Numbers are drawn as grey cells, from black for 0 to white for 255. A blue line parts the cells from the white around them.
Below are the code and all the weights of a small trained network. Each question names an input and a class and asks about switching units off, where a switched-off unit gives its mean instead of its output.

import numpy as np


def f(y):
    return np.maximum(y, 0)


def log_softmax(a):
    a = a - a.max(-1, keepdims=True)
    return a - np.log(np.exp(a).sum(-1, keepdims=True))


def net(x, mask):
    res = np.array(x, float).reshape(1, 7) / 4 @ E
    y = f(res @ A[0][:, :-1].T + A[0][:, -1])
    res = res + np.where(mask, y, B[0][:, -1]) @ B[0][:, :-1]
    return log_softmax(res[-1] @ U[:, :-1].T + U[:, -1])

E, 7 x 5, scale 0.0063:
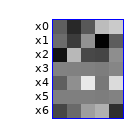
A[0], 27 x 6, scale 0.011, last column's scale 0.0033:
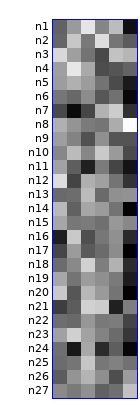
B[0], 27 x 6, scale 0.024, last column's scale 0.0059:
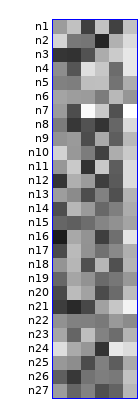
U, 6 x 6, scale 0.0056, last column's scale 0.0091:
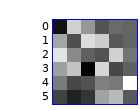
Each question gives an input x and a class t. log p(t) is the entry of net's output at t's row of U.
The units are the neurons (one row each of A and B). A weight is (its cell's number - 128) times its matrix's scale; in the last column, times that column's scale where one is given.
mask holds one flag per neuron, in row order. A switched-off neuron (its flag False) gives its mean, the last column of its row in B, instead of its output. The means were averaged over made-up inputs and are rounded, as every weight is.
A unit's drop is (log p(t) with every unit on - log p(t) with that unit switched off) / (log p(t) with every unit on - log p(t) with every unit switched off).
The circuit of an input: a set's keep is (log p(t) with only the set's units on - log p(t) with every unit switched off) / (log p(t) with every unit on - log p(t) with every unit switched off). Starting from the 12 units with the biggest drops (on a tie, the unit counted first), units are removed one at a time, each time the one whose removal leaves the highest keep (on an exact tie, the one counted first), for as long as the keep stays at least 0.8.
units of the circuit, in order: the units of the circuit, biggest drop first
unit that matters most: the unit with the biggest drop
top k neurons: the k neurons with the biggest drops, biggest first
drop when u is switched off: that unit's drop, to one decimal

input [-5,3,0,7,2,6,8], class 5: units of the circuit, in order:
[n21]
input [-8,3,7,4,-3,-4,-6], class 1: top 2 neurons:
[n4 n12]
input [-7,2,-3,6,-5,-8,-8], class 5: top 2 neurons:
[n3 n7]
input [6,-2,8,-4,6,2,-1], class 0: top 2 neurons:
[n16 n17]
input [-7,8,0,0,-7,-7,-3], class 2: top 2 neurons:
[n24 n7]
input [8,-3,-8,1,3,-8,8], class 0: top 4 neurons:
[n12 n20 n14 n4]
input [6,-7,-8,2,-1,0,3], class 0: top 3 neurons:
[n12 n20 n14]
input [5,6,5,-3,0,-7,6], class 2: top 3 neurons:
[n24 n3 n4]
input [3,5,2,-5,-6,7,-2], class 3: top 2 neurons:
[n11 n2]
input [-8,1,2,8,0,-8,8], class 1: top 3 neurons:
[n4 n5 n3]
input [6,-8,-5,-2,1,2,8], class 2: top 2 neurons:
[n2 n10]
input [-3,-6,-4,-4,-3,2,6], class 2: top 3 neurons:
[n2 n10 n3]
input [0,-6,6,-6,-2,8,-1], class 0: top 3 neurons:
[n16 n24 n17]
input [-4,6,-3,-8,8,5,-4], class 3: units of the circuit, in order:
[n1]
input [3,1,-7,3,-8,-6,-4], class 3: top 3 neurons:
[n11 n9 n16]
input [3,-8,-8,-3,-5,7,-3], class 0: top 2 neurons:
[n12 n20]
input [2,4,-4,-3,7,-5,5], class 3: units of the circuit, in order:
[n1 n18]
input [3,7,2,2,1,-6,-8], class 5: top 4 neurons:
[n3 n2 n10 n15]
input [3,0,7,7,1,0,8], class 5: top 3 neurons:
[n21 n12 n20]
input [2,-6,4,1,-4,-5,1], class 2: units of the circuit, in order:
[n2]
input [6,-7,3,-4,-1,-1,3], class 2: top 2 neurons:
[n2 n10]
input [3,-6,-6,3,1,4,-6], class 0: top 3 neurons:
[n12 n20 n21]
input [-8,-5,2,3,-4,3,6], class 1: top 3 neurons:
[n4 n5 n23]
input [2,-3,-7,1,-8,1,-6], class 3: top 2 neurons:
[n11 n9]
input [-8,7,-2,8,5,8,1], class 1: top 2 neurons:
[n4 n5]
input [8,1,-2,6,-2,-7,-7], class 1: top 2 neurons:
[n7 n21]
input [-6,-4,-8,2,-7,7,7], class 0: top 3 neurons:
[n12 n20 n14]
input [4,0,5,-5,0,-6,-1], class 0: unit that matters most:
n16
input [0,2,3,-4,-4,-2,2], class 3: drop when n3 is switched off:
0.2
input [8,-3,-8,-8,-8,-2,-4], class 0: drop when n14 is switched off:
0.2
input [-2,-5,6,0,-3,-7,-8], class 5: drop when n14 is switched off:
0.1
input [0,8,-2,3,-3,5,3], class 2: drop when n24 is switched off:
0.5
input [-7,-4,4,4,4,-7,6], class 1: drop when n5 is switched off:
0.2
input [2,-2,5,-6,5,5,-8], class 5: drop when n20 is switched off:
0.1
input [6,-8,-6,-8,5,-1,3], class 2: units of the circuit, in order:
[n10]
